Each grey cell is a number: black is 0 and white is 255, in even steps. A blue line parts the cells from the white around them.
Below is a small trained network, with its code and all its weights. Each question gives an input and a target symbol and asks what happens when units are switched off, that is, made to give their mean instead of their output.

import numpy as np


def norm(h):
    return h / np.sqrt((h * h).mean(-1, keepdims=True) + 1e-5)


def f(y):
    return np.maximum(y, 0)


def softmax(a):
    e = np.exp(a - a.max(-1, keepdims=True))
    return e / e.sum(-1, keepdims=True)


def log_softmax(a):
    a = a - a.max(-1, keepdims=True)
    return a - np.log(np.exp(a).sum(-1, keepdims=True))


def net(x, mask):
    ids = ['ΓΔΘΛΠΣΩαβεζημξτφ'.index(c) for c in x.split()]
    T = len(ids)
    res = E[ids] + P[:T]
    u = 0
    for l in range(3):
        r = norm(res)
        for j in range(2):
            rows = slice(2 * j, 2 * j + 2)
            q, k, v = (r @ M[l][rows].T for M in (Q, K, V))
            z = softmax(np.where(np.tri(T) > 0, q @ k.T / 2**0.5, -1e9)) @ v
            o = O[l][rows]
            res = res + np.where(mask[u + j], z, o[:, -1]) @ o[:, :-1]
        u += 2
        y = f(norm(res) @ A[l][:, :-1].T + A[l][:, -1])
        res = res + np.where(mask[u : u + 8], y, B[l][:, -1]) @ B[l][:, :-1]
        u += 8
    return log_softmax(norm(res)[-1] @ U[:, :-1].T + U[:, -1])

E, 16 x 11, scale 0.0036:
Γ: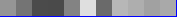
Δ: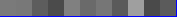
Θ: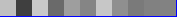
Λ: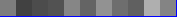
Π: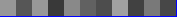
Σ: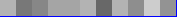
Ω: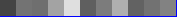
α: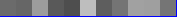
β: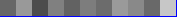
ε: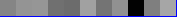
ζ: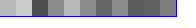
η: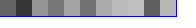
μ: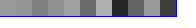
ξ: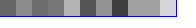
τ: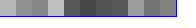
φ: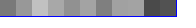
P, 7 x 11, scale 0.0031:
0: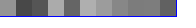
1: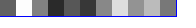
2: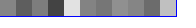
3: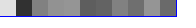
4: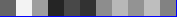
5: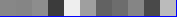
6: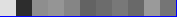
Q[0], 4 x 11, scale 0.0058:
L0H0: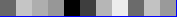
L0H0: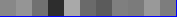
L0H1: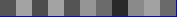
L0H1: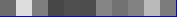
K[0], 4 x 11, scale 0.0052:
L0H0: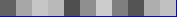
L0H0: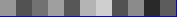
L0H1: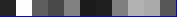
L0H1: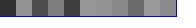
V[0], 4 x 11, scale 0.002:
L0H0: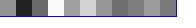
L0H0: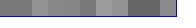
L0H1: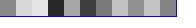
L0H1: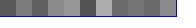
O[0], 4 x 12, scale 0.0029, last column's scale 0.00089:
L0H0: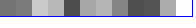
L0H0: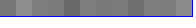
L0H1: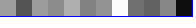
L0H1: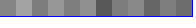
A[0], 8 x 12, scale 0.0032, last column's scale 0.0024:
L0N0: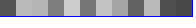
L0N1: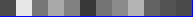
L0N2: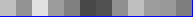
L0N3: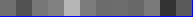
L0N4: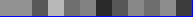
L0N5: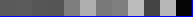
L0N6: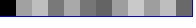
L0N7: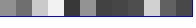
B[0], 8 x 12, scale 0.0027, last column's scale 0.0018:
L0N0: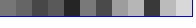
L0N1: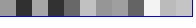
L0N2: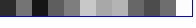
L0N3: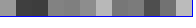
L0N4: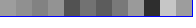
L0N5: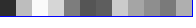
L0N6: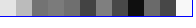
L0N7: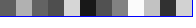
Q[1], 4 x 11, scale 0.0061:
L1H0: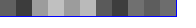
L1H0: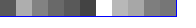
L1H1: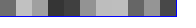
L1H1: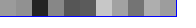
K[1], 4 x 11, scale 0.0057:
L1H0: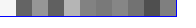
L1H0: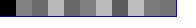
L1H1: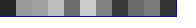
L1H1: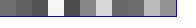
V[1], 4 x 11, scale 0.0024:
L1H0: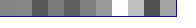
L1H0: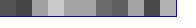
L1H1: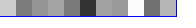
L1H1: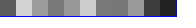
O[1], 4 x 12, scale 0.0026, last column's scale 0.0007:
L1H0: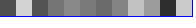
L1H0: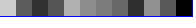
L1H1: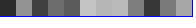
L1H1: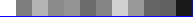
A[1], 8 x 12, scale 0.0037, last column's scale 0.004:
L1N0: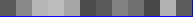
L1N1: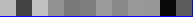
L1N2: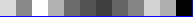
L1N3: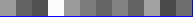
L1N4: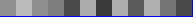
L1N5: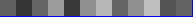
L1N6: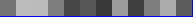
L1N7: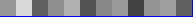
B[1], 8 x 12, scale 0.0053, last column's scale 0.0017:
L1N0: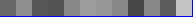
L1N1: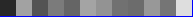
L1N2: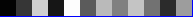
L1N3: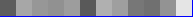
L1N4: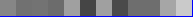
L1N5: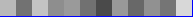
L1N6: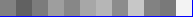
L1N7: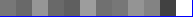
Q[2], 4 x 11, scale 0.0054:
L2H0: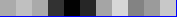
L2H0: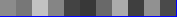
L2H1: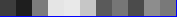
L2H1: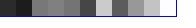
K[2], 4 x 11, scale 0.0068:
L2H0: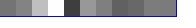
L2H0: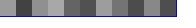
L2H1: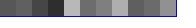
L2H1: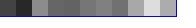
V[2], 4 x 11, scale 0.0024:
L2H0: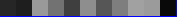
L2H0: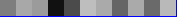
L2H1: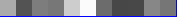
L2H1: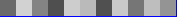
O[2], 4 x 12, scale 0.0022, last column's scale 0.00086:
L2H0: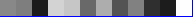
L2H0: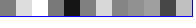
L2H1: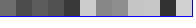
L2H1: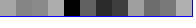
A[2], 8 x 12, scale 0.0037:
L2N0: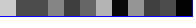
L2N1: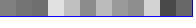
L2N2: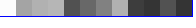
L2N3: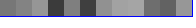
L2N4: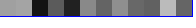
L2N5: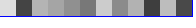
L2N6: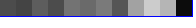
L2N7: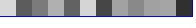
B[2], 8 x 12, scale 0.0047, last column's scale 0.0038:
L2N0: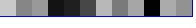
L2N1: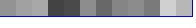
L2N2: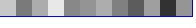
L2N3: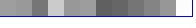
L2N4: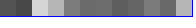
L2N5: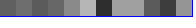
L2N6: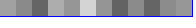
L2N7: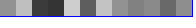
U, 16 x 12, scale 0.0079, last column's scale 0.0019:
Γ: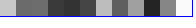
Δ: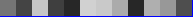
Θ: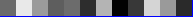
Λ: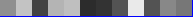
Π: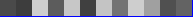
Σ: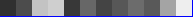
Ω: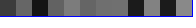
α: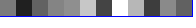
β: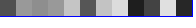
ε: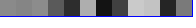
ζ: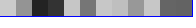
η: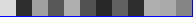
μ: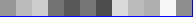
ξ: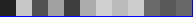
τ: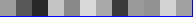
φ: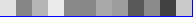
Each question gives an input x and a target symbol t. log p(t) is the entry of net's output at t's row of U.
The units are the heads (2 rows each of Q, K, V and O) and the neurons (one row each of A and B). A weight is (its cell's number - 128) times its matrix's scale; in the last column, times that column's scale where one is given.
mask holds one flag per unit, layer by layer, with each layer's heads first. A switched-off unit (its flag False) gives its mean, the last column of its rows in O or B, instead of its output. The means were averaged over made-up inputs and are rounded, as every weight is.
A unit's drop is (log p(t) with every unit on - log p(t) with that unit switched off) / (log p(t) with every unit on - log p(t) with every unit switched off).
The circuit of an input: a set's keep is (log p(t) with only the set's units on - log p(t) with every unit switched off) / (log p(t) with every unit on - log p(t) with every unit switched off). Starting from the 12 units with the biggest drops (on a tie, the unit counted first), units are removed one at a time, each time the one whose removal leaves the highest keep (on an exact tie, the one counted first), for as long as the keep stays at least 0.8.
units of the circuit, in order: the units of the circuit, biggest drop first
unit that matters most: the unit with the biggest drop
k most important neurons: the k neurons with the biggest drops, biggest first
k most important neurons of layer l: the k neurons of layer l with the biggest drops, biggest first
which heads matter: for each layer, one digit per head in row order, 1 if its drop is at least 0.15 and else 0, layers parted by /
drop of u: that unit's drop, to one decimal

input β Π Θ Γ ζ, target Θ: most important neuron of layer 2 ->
L2N4
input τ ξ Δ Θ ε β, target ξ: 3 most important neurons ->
L1N6, L0N5, L1N0
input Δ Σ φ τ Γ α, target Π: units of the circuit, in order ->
L1N2, L1H1, L0N6, L0N5
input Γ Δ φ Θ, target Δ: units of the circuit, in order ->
L1N1, L2N1
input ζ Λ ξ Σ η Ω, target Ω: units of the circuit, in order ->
L1N0, L0N6, L1N7
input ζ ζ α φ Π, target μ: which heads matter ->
00 / 00 / 10
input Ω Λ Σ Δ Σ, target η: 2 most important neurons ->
L0N2, L1N4
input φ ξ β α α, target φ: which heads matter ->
01 / 01 / 00
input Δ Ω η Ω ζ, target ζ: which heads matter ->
01 / 00 / 01
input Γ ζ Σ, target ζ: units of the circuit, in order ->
L2N7, L2H1
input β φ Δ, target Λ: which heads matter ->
10 / 00 / 00
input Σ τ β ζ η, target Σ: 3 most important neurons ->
L2N4, L0N7, L0N6
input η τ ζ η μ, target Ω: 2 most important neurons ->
L0N0, L2N4
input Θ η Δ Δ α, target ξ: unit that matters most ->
L0H1
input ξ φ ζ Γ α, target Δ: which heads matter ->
01 / 10 / 00
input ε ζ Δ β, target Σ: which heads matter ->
00 / 00 / 00
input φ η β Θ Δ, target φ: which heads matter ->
01 / 01 / 00
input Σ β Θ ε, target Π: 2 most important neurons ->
L1N2, L0N7
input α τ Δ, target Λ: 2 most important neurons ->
L0N5, L2N3
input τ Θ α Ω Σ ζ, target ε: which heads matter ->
00 / 00 / 01
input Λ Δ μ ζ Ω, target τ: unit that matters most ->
L1N6
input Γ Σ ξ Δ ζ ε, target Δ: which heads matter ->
00 / 00 / 10
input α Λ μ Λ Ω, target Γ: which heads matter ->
00 / 00 / 10
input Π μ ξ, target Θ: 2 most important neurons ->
L0N6, L1N0
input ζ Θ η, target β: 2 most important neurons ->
L1N0, L0N6
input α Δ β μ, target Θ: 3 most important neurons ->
L1N1, L2N1, L1N3
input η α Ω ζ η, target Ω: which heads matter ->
00 / 10 / 00
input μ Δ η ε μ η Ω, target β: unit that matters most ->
L1N3
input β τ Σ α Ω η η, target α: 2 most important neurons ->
L2N5, L0N6
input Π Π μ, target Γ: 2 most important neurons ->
L2N0, L1N3
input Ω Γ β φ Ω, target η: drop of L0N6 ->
0.2
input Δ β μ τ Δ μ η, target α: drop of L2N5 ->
0.3
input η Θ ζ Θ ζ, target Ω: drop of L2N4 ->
0.3
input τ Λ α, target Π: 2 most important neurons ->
L1N2, L0N6
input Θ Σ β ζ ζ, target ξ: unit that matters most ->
L1N6
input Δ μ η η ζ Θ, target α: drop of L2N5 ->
0.7
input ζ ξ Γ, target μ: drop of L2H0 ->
0.1
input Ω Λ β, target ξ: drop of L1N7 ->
0.1
